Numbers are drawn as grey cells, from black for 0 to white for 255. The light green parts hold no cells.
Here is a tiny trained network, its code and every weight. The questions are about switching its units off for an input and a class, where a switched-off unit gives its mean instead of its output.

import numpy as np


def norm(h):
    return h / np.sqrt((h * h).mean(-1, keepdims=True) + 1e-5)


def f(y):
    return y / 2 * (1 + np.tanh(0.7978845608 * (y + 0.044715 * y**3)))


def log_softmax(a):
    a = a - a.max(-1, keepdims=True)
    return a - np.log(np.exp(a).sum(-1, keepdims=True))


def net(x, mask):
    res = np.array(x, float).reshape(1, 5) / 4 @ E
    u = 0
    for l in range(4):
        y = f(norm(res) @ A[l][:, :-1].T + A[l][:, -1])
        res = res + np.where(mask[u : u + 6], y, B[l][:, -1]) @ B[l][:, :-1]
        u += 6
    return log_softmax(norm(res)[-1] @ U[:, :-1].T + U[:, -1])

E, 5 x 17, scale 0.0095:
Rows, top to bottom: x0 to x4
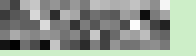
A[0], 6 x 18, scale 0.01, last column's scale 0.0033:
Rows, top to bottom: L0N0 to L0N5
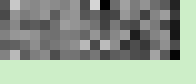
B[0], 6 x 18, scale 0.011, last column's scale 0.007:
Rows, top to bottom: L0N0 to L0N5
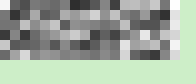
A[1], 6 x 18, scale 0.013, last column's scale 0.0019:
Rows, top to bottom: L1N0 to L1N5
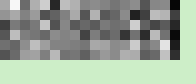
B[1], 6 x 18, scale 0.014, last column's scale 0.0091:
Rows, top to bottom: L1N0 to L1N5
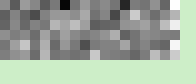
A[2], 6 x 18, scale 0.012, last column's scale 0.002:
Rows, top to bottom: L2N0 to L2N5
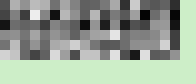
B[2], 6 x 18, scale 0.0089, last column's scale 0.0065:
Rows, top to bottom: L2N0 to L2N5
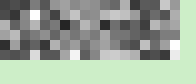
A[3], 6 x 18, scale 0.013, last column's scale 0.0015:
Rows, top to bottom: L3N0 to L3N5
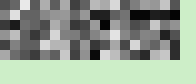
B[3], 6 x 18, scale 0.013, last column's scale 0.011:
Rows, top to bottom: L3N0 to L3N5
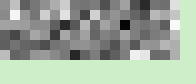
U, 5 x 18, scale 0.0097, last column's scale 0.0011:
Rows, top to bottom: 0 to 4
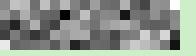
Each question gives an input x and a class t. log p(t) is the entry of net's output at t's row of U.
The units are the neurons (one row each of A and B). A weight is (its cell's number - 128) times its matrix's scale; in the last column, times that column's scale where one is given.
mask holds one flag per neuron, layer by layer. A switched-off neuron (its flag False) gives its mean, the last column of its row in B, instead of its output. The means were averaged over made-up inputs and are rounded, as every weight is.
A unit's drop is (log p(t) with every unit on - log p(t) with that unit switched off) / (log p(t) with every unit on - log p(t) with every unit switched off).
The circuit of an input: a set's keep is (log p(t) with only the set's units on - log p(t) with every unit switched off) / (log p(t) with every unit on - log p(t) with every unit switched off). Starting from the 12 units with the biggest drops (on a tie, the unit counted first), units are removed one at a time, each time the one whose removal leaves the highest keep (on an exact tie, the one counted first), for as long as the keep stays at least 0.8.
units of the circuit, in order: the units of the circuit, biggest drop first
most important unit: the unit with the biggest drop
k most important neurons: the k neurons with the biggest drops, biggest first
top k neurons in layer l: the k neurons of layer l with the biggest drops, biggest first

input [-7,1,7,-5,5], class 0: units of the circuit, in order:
(L3N1)
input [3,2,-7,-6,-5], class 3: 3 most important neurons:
(L1N1 L0N0 L0N3)
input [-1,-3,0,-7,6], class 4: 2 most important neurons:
(L0N4 L3N5)
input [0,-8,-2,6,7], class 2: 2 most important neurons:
(L2N5 L1N0)
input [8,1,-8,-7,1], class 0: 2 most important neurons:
(L1N4 L1N5)
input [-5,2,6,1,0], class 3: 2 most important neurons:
(L1N2 L2N4)
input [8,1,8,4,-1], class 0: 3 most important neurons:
(L1N4 L1N5 L3N0)
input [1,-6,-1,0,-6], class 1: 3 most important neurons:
(L1N0 L0N1 L0N2)
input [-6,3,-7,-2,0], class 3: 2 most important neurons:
(L0N3 L2N4)
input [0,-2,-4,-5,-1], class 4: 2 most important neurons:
(L0N4 L3N5)
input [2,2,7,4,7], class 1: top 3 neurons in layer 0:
(L0N3 L0N5 L0N0)
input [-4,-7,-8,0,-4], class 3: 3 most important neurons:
(L1N1 L0N1 L2N4)
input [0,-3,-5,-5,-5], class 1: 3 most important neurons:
(L1N0 L0N0 L1N2)
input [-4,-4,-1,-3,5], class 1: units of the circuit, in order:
(L3N2)
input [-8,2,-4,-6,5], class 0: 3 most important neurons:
(L0N2 L3N1 L0N5)
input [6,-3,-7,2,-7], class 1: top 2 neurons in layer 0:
(L0N2 L0N5)
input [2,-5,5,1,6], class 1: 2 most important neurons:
(L2N2 L0N1)
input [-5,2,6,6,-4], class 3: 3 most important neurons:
(L1N2 L0N4 L1N4)
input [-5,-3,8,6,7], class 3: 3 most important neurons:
(L1N2 L1N0 L3N4)
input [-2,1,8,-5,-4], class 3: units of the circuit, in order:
(L1N2)
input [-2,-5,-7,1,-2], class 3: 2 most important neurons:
(L1N1 L0N1)
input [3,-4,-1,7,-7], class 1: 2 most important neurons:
(L1N0 L0N4)
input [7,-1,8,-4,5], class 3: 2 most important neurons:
(L1N2 L3N4)
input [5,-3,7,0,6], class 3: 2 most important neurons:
(L1N2 L1N0)
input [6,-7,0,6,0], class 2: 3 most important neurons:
(L2N5 L0N5 L0N2)
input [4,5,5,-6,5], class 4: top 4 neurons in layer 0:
(L0N4 L0N3 L0N2 L0N5)
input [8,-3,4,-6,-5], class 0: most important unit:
L1N4
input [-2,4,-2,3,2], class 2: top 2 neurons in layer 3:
(L3N5 L3N1)
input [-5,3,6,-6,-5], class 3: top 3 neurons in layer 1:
(L1N2 L1N4 L1N5)
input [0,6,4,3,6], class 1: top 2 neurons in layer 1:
(L1N4 L1N1)
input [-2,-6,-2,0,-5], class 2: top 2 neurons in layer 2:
(L2N5 L2N2)
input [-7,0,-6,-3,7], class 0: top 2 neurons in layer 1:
(L1N0 L1N2)
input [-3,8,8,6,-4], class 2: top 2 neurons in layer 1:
(L1N1 L1N0)
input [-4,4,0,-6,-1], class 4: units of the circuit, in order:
(L3N5)
